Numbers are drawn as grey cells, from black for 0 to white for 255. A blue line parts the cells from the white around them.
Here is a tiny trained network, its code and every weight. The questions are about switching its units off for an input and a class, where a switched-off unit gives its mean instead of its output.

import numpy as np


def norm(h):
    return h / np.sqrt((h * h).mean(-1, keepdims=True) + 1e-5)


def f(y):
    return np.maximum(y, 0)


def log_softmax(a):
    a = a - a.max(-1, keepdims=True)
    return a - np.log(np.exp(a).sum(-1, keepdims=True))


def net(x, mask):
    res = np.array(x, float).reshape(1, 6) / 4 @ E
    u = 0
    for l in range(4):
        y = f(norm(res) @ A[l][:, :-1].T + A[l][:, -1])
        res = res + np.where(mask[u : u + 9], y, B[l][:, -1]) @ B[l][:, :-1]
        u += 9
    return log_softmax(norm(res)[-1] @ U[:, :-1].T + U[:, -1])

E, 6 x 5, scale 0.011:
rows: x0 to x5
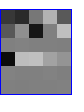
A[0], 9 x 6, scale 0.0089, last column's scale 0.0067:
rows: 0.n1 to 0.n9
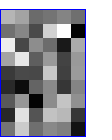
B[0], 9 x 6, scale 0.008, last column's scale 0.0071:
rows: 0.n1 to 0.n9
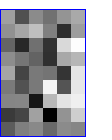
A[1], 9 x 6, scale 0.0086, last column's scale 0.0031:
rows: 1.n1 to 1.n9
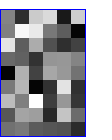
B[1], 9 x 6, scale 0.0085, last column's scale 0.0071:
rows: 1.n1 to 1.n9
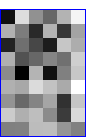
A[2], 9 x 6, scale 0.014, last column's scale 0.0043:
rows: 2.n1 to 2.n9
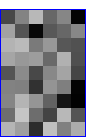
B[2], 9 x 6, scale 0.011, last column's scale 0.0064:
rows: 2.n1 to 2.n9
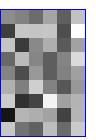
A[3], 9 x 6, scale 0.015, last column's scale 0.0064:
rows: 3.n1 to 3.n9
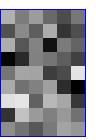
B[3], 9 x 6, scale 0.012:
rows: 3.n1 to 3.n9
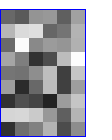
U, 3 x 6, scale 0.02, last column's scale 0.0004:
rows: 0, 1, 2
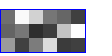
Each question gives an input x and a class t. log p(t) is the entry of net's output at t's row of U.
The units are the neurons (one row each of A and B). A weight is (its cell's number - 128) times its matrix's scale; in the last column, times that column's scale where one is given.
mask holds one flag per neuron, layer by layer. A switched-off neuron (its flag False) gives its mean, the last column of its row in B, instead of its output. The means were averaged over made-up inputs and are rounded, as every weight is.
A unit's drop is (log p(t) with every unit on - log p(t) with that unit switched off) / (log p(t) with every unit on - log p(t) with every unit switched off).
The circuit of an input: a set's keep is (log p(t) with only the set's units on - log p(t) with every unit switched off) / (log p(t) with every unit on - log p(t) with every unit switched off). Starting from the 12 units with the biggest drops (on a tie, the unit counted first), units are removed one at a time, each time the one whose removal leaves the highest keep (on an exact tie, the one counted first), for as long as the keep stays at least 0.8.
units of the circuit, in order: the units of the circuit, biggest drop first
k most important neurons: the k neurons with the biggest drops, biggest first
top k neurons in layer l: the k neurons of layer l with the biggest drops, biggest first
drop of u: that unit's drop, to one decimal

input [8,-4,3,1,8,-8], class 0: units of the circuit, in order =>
(1.n1)
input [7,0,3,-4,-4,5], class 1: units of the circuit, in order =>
(1.n1 3.n4)
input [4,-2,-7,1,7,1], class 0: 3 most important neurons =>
(1.n1 3.n2 0.n7)
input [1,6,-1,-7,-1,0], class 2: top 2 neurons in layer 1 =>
(1.n1 1.n4)
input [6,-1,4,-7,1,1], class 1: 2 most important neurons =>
(0.n3 3.n4)
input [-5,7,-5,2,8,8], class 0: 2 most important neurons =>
(0.n8 2.n8)
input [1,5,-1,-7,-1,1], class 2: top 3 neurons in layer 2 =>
(2.n9 2.n2 2.n6)
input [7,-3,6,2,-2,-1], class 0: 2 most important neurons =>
(1.n1 3.n2)
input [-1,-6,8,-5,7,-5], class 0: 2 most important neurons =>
(3.n3 0.n6)
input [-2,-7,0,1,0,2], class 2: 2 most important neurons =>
(1.n7 0.n5)
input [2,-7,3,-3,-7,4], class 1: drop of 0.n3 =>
0.9
